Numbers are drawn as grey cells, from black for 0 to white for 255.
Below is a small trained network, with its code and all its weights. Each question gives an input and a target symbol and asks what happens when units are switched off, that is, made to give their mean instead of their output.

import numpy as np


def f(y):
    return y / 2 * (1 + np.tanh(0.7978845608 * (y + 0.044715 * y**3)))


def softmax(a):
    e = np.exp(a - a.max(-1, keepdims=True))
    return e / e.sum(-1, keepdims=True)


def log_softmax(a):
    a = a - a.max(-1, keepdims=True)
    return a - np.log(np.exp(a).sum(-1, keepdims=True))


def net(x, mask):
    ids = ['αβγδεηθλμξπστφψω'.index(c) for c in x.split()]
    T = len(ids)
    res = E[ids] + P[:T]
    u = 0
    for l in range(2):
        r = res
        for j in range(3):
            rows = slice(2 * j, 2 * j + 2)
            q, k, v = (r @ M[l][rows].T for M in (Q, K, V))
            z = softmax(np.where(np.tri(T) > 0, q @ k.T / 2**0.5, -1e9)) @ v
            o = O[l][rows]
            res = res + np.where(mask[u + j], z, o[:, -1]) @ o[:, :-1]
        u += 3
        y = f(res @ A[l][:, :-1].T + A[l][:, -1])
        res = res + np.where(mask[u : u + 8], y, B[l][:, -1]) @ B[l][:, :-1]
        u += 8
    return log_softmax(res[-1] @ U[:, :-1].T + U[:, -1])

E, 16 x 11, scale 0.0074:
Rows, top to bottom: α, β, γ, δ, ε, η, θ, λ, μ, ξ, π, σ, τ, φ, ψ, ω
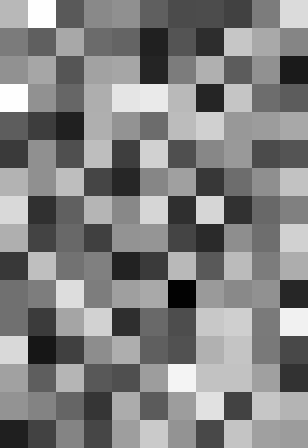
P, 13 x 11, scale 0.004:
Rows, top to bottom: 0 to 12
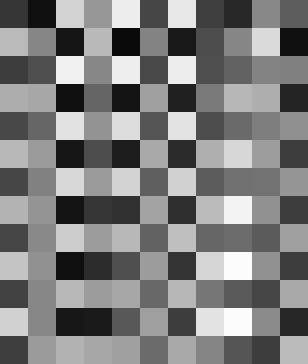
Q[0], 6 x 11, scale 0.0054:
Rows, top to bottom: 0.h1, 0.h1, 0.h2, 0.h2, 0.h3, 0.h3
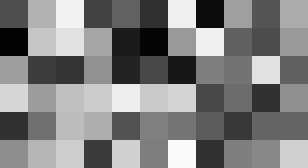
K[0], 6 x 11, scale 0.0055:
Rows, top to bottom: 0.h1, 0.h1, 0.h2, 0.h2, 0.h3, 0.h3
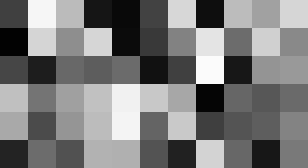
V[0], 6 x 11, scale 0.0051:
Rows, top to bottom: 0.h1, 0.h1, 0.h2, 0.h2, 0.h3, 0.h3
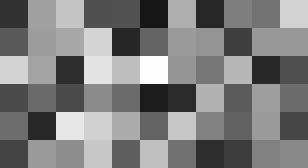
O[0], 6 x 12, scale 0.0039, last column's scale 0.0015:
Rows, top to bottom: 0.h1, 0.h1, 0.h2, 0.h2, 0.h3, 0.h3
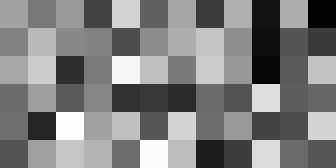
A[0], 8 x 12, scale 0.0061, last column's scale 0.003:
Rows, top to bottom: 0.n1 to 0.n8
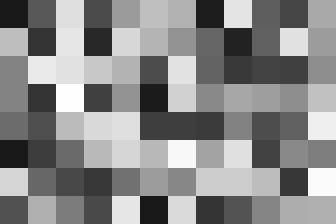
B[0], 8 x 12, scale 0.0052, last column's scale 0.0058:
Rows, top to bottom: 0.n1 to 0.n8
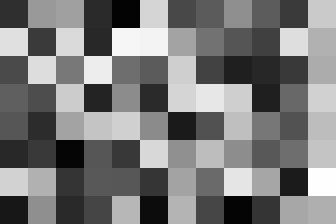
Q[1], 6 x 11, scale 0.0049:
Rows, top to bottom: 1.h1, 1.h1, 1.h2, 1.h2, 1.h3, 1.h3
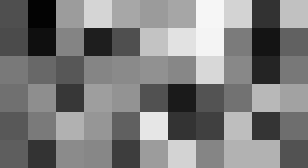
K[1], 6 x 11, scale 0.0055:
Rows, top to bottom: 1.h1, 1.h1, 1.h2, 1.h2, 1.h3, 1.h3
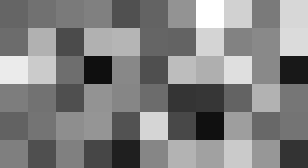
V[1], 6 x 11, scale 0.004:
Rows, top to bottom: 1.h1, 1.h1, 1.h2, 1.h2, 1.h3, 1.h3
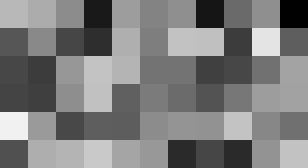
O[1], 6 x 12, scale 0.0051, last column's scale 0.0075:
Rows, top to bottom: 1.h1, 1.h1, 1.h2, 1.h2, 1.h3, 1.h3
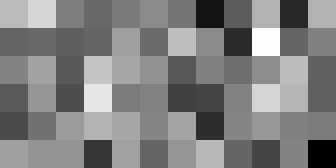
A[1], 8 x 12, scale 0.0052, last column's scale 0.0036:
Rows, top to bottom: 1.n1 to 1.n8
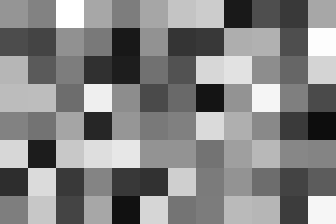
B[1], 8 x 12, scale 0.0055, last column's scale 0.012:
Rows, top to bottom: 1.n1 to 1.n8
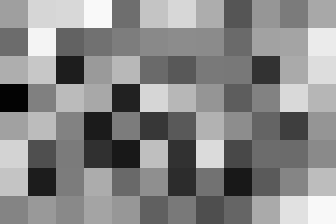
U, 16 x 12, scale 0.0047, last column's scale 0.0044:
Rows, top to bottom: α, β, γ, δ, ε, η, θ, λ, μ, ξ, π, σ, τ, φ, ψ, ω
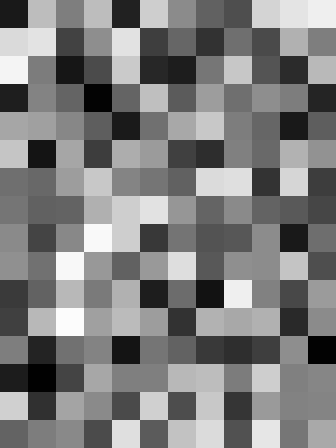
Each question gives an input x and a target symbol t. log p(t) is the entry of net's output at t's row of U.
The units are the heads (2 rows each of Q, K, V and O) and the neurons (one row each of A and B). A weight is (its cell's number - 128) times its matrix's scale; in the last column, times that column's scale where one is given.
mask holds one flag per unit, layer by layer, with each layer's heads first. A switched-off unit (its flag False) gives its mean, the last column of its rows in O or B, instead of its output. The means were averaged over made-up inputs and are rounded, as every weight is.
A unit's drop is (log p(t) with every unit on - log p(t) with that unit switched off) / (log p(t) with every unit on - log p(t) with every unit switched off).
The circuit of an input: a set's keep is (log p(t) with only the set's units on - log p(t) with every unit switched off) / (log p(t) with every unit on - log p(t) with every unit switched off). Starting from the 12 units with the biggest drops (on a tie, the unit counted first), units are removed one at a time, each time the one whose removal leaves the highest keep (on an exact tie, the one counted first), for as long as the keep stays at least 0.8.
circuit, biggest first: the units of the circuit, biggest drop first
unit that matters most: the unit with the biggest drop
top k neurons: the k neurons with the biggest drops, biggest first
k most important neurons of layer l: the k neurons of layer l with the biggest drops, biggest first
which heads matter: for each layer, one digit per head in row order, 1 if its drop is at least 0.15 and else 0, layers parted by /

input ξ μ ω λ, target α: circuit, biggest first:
0.h1, 0.n4, 0.n2, 1.n8
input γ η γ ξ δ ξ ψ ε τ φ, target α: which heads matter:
011 / 001
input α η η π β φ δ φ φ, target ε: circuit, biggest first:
1.h2, 1.n5, 0.n4
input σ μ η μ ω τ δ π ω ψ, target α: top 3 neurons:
1.n4, 0.n7, 0.n4
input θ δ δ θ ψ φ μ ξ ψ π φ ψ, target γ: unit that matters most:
1.h2
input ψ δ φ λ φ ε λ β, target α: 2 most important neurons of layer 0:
0.n6, 0.n2
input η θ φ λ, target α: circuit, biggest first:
0.n4, 0.h1, 0.n2, 1.n8
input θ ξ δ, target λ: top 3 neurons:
0.n2, 0.n6, 0.n3
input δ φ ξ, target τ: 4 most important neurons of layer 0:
0.n8, 0.n3, 0.n6, 0.n1
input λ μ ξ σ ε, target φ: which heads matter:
000 / 100
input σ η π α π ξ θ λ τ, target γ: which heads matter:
000 / 101
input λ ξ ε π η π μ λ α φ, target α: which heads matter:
101 / 001
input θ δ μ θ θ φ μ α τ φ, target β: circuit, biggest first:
1.n3, 1.n8, 0.n7
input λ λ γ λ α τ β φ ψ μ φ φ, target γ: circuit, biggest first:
1.n3, 1.n5
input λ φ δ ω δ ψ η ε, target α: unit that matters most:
1.h3
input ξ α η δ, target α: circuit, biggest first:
1.n4, 0.h1, 0.n4, 0.n2
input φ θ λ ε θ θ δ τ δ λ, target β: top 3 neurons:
1.n3, 0.n7, 1.n8
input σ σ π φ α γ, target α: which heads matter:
010 / 011
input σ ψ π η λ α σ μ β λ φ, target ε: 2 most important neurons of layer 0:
0.n4, 0.n5
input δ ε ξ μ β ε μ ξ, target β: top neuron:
0.n3
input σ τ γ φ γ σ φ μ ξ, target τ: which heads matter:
100 / 000
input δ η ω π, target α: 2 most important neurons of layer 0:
0.n4, 0.n6
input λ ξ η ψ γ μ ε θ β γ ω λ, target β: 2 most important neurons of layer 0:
0.n7, 0.n4
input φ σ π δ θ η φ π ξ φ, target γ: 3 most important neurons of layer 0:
0.n4, 0.n1, 0.n3
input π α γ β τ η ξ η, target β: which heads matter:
000 / 001
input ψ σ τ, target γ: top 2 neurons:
1.n4, 0.n4
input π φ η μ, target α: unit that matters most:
1.h2
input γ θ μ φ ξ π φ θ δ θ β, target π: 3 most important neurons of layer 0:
0.n5, 0.n4, 0.n8
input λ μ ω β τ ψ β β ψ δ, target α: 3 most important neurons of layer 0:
0.n4, 0.n2, 0.n8
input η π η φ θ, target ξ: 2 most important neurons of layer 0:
0.n2, 0.n4
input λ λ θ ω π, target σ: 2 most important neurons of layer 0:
0.n5, 0.n1
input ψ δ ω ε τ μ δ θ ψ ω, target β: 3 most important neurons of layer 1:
1.n3, 1.n4, 1.n8
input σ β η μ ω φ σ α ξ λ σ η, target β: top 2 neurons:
1.n3, 1.n8
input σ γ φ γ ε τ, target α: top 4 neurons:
1.n4, 0.n4, 0.n6, 0.n2
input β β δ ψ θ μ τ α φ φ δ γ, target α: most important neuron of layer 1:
1.n4
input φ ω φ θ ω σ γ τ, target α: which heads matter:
100 / 001
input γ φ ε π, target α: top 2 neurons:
1.n4, 0.n4
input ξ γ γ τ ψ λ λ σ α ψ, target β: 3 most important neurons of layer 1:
1.n3, 1.n8, 1.n6
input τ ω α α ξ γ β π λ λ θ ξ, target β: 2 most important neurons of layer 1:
1.n3, 1.n8
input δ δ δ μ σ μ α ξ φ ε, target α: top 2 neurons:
0.n4, 1.n4
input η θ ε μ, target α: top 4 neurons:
0.n4, 1.n4, 0.n6, 0.n2
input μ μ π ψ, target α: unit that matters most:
1.n4
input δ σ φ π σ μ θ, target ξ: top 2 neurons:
1.n1, 0.n2
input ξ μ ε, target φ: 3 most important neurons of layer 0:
0.n6, 0.n8, 0.n7
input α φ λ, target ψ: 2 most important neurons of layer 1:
1.n6, 1.n1
